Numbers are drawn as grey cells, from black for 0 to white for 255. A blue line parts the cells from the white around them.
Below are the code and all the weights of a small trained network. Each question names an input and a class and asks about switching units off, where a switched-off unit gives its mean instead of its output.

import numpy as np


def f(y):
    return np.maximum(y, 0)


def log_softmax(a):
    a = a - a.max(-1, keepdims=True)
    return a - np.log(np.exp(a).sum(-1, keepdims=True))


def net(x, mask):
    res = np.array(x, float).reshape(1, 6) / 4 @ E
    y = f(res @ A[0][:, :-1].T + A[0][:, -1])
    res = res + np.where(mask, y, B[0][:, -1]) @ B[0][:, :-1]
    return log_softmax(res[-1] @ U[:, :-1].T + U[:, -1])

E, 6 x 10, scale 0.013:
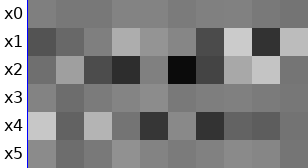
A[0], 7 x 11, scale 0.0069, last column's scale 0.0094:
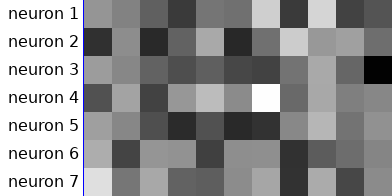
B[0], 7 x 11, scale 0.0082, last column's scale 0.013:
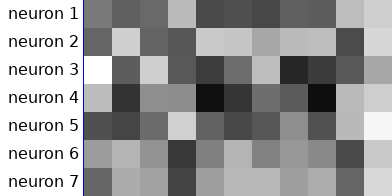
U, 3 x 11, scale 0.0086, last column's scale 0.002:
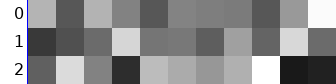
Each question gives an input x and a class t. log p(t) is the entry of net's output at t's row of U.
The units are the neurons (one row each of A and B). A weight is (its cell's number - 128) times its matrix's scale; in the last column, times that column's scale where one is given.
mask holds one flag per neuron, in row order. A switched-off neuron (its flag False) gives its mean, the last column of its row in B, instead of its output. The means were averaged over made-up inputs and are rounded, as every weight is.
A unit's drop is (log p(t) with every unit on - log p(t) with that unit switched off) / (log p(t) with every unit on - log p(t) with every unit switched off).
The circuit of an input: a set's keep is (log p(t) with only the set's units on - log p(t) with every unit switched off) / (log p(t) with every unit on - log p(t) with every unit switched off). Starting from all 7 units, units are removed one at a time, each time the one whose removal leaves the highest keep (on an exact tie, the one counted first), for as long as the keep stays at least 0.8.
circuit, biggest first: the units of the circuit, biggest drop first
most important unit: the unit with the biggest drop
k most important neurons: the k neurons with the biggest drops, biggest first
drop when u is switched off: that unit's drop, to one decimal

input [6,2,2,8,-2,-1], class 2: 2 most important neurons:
neuron 2; neuron 1
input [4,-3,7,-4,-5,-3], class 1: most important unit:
neuron 5
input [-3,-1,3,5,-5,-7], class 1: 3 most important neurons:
neuron 4; neuron 7; neuron 6
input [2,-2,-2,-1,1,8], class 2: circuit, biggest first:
neuron 4; neuron 5
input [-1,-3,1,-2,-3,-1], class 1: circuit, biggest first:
neuron 6; neuron 1
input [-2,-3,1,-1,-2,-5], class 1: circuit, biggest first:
neuron 3; neuron 6
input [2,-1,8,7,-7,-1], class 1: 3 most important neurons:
neuron 5; neuron 4; neuron 1
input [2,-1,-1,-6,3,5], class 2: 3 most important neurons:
neuron 4; neuron 5; neuron 1
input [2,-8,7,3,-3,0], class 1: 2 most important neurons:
neuron 5; neuron 1
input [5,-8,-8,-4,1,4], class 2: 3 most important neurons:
neuron 7; neuron 6; neuron 5
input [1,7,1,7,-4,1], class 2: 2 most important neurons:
neuron 2; neuron 5
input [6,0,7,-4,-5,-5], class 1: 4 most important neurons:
neuron 5; neuron 4; neuron 7; neuron 6
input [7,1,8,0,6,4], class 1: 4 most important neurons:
neuron 5; neuron 6; neuron 4; neuron 7
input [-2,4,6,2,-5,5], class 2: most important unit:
neuron 2
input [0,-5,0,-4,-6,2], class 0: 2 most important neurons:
neuron 4; neuron 5
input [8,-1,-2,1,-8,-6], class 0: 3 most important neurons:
neuron 4; neuron 5; neuron 1
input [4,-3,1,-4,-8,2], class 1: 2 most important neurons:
neuron 4; neuron 3
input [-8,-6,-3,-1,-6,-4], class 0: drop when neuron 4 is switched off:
0.3
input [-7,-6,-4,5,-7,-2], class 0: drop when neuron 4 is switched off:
0.4
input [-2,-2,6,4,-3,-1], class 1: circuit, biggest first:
neuron 5
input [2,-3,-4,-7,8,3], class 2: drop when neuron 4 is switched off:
0.0
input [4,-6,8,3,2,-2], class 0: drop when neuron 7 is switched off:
0.1
